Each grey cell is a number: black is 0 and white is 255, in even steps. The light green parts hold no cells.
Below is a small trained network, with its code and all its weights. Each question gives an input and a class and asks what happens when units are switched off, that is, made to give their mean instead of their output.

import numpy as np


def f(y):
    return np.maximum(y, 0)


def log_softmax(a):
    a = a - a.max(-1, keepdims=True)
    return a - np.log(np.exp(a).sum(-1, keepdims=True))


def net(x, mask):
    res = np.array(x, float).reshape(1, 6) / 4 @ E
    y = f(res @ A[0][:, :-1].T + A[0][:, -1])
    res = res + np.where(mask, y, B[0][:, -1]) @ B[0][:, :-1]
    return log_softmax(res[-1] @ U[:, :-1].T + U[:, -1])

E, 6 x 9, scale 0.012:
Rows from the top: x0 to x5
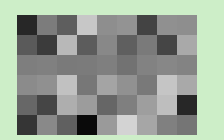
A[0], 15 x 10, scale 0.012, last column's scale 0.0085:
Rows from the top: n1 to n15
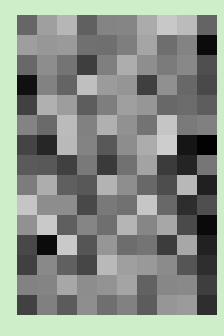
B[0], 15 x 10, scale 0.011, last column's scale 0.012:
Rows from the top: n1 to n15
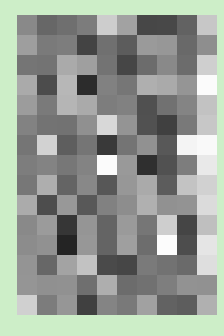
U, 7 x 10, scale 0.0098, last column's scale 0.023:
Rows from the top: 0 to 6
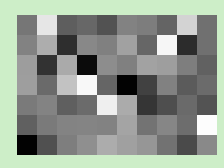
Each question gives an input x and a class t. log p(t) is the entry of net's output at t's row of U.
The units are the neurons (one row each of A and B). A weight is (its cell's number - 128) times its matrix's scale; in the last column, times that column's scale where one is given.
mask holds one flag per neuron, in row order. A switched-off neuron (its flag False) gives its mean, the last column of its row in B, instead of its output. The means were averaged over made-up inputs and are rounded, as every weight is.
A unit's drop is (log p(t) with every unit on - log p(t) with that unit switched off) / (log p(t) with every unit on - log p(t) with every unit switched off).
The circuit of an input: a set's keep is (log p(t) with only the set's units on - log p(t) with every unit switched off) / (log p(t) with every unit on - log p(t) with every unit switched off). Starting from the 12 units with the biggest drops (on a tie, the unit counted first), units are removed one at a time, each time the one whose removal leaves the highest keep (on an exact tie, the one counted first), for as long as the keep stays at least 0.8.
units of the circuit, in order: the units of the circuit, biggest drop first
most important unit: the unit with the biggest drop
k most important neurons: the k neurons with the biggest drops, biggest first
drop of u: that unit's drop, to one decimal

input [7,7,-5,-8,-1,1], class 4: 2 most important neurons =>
(n8; n11)
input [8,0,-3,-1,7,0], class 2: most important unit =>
n4
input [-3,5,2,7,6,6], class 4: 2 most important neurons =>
(n1; n6)
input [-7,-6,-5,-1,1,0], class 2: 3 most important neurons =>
(n10; n12; n2)
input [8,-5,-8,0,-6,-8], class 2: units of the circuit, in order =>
(n4; n13; n15)
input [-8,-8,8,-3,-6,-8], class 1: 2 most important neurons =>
(n4; n7)
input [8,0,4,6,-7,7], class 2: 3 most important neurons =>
(n4; n7; n15)
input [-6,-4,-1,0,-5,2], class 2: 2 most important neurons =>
(n7; n10)
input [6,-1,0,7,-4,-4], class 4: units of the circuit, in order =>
(n6; n13)
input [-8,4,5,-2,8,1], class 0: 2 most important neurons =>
(n7; n4)
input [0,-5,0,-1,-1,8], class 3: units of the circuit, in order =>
(n13; n3)
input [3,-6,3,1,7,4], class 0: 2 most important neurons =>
(n7; n12)
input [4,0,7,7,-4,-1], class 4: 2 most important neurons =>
(n7; n1)
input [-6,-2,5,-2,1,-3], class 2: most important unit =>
n10
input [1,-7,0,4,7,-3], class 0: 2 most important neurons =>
(n7; n12)
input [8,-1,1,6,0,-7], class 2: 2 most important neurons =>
(n4; n13)
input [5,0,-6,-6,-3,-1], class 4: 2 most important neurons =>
(n8; n10)
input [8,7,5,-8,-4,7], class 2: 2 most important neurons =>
(n4; n15)
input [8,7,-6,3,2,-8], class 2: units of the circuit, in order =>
(n4; n13)
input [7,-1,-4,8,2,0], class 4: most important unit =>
n6
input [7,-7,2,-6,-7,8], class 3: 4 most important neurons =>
(n13; n3; n7; n5)
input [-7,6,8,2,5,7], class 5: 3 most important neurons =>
(n4; n12; n7)
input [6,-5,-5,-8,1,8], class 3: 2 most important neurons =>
(n13; n3)
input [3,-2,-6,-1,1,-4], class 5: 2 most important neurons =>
(n13; n3)
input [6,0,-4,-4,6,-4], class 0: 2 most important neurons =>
(n7; n10)
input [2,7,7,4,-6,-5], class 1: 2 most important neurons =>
(n12; n7)
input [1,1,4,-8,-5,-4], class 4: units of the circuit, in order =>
(n8)
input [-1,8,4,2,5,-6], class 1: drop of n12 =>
0.8
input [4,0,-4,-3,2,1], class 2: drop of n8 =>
-0.1
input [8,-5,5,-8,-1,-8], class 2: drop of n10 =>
0.0
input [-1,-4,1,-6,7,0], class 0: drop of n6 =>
0.1
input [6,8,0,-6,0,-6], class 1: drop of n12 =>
0.7
